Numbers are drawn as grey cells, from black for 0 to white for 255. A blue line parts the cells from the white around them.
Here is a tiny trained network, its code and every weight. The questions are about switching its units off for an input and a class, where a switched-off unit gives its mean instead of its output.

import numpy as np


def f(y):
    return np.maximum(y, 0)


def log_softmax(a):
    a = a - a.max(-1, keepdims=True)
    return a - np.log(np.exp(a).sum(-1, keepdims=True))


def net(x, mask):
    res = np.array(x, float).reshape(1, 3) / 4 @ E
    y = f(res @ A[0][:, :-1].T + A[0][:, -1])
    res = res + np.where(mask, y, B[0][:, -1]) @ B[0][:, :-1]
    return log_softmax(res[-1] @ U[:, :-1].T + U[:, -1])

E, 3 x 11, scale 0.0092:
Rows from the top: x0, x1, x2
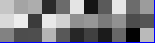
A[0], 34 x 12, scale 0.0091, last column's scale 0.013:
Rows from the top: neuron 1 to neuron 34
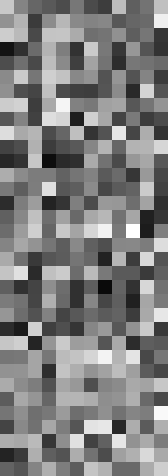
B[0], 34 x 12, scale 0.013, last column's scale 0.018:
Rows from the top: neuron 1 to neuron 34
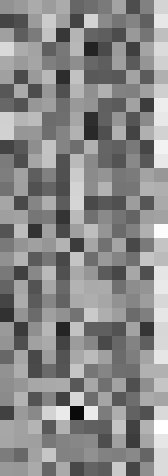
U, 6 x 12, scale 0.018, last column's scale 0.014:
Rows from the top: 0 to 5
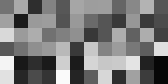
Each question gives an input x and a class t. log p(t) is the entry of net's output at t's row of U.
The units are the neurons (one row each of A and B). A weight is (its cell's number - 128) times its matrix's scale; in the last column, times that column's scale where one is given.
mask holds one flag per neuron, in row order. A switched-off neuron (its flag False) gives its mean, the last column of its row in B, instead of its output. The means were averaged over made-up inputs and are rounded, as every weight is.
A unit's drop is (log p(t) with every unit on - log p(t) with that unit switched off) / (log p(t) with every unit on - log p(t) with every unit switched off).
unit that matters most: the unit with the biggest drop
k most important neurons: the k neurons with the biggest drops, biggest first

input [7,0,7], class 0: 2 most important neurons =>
(neuron 7; neuron 21)
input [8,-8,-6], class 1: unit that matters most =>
neuron 11
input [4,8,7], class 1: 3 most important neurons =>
(neuron 25; neuron 8; neuron 6)
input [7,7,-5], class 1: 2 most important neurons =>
(neuron 8; neuron 31)
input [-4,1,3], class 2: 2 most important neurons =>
(neuron 9; neuron 17)
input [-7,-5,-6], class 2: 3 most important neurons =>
(neuron 31; neuron 4; neuron 34)
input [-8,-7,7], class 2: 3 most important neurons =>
(neuron 4; neuron 34; neuron 5)
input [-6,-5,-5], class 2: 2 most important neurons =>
(neuron 31; neuron 4)
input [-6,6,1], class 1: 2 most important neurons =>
(neuron 20; neuron 8)
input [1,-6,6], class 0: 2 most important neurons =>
(neuron 21; neuron 7)
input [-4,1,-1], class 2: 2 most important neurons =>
(neuron 9; neuron 31)
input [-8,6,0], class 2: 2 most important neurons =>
(neuron 9; neuron 31)
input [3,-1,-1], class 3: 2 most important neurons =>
(neuron 4; neuron 9)
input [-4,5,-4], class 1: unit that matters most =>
neuron 20
